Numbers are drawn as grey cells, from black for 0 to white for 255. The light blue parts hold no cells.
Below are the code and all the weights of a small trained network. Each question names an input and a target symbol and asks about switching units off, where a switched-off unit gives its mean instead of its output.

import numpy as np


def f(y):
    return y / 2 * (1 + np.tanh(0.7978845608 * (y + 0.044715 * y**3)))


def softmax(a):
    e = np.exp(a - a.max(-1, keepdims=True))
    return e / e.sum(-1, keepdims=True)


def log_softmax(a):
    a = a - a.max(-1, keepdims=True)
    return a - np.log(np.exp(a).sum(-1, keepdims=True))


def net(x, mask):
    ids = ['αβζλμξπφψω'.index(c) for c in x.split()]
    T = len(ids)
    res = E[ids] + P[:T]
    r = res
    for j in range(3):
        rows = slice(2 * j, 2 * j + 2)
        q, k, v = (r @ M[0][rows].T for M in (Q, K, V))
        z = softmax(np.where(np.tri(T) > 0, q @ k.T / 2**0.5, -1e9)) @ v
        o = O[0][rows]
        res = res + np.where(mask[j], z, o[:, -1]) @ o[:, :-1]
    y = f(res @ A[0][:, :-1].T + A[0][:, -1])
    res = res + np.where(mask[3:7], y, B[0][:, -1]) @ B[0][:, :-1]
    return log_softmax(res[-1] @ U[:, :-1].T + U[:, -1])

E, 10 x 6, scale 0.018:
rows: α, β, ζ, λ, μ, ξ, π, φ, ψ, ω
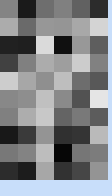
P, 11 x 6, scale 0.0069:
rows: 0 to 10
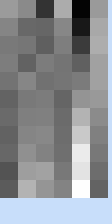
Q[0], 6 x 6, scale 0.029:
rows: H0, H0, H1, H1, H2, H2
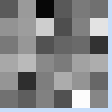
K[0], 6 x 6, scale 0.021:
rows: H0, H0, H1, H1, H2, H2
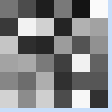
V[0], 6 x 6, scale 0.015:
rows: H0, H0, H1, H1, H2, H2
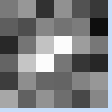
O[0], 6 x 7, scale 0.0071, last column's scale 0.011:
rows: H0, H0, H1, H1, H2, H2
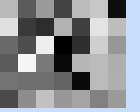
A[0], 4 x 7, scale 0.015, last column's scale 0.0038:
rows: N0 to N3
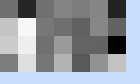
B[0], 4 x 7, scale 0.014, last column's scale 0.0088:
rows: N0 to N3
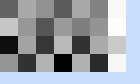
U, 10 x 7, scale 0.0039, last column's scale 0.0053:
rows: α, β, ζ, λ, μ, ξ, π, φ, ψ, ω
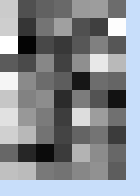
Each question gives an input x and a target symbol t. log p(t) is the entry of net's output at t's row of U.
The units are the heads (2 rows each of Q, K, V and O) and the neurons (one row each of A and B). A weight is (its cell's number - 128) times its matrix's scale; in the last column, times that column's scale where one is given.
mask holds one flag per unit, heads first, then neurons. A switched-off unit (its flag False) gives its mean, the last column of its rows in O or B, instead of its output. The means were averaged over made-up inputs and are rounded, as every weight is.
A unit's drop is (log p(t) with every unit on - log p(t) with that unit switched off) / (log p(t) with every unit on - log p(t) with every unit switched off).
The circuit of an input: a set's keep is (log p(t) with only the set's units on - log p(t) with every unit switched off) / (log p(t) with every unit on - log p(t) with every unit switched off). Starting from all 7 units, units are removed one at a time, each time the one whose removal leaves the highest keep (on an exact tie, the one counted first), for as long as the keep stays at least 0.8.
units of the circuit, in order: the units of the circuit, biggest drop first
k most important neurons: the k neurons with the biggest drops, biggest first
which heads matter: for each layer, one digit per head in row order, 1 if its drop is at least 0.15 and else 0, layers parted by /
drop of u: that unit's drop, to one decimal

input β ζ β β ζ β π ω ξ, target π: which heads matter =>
010
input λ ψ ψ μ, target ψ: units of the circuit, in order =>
N2; H1
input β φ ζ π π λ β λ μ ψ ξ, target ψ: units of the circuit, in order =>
N2; H1; N3
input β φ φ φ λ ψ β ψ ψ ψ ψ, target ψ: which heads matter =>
110
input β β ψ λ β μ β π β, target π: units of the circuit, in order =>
H1; N1
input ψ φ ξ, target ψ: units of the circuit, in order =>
H1; N2
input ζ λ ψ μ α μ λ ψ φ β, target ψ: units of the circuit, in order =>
H1; N2; N3
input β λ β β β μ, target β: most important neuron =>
N0
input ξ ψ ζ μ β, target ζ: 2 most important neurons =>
N3; N0
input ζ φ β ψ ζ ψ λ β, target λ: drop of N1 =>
0.2
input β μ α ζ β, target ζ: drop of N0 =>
0.1
